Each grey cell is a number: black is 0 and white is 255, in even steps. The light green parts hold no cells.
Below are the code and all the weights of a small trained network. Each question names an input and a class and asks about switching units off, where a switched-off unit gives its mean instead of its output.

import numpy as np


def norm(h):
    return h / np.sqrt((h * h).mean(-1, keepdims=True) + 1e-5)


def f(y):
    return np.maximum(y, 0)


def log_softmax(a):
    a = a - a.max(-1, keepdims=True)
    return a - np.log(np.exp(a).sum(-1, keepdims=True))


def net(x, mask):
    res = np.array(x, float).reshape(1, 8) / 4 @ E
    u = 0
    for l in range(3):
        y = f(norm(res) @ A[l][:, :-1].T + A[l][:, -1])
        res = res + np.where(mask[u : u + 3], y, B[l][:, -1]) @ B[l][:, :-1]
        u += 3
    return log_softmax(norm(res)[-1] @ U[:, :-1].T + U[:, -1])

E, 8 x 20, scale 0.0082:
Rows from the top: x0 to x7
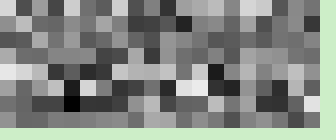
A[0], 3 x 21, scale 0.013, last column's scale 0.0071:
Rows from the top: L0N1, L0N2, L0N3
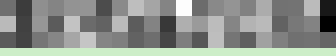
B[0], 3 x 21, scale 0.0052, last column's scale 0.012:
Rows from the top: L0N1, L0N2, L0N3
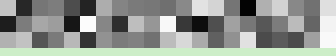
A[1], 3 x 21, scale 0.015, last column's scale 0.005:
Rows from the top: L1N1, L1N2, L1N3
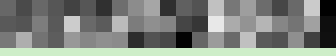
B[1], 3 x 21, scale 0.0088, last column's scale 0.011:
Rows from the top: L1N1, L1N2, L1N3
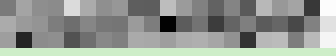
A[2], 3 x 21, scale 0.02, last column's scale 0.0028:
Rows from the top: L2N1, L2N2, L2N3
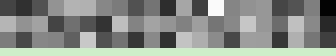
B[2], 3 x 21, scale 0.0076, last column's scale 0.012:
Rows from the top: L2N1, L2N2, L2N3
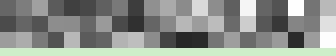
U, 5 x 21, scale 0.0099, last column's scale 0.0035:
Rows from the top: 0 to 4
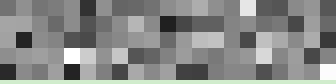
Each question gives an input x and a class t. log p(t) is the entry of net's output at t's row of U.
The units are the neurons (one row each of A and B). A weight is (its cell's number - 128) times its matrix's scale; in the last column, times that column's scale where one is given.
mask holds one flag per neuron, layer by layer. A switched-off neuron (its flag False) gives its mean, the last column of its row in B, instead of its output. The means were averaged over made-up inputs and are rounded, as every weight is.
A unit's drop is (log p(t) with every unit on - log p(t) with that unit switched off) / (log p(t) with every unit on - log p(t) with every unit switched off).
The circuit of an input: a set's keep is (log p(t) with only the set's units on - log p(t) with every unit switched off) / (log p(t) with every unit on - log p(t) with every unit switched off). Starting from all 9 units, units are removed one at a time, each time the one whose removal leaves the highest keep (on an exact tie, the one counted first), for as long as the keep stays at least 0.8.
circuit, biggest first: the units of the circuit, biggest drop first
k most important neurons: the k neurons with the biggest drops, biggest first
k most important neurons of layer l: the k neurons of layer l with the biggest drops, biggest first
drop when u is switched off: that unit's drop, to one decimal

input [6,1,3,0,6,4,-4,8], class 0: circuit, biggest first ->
(L2N2)
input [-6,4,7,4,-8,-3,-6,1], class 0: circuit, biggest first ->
(L1N1, L0N2, L2N1)
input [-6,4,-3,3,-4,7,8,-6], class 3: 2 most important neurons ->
(L1N1, L0N2)
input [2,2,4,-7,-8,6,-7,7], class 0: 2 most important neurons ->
(L2N1, L1N1)
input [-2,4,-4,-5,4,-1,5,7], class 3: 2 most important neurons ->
(L1N1, L0N3)
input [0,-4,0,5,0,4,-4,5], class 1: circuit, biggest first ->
(L2N3, L1N1)
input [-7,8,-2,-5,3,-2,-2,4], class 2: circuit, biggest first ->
(L1N3, L0N2)
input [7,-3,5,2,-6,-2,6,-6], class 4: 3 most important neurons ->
(L0N2, L1N1, L2N2)
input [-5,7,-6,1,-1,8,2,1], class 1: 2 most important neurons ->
(L2N3, L0N2)
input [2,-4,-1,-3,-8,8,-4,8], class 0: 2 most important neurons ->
(L2N1, L1N2)
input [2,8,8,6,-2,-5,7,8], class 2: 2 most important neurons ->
(L1N3, L2N3)
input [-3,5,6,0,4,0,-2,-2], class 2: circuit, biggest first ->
(L1N3, L0N3, L0N2)
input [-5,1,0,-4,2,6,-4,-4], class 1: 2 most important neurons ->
(L0N2, L1N1)
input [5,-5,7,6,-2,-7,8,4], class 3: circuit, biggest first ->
(L1N1)
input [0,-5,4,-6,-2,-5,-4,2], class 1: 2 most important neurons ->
(L1N2, L1N3)
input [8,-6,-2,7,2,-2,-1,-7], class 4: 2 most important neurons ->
(L0N2, L1N3)
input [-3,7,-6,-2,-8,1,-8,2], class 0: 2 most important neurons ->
(L1N1, L2N1)
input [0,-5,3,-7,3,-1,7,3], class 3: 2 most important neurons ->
(L1N1, L1N3)
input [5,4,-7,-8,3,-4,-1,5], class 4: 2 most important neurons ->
(L0N2, L2N3)
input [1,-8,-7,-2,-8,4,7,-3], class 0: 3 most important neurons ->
(L2N1, L1N3, L0N3)
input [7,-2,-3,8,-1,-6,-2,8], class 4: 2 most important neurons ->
(L0N2, L2N3)
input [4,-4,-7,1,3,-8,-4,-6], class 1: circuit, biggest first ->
(L1N2)
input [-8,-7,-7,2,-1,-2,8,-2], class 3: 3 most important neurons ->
(L1N1, L0N2, L1N3)
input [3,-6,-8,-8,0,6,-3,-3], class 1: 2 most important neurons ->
(L2N3, L1N3)
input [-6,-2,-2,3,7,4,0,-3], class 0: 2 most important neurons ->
(L0N2, L2N2)
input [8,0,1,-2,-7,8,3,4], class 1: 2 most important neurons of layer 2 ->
(L2N3, L2N2)
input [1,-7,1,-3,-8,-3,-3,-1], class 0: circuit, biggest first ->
(L2N1)
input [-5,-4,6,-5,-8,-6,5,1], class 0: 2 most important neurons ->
(L2N1, L0N2)
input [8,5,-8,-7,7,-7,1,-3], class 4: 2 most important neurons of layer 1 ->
(L1N2, L1N1)
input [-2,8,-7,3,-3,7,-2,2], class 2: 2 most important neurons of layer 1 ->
(L1N3, L1N2)
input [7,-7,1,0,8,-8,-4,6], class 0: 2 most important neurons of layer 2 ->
(L2N2, L2N3)
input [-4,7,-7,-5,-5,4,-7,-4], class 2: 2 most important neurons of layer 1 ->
(L1N3, L1N1)
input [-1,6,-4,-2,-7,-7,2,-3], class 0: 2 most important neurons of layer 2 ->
(L2N1, L2N3)
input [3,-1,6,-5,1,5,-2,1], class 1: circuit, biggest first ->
(L2N3)
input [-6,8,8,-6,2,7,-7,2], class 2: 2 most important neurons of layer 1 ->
(L1N3, L1N1)
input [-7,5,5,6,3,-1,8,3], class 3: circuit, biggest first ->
(L1N1, L0N2)
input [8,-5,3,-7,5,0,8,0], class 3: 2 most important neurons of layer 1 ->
(L1N1, L1N3)
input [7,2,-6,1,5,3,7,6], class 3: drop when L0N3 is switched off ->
0.3
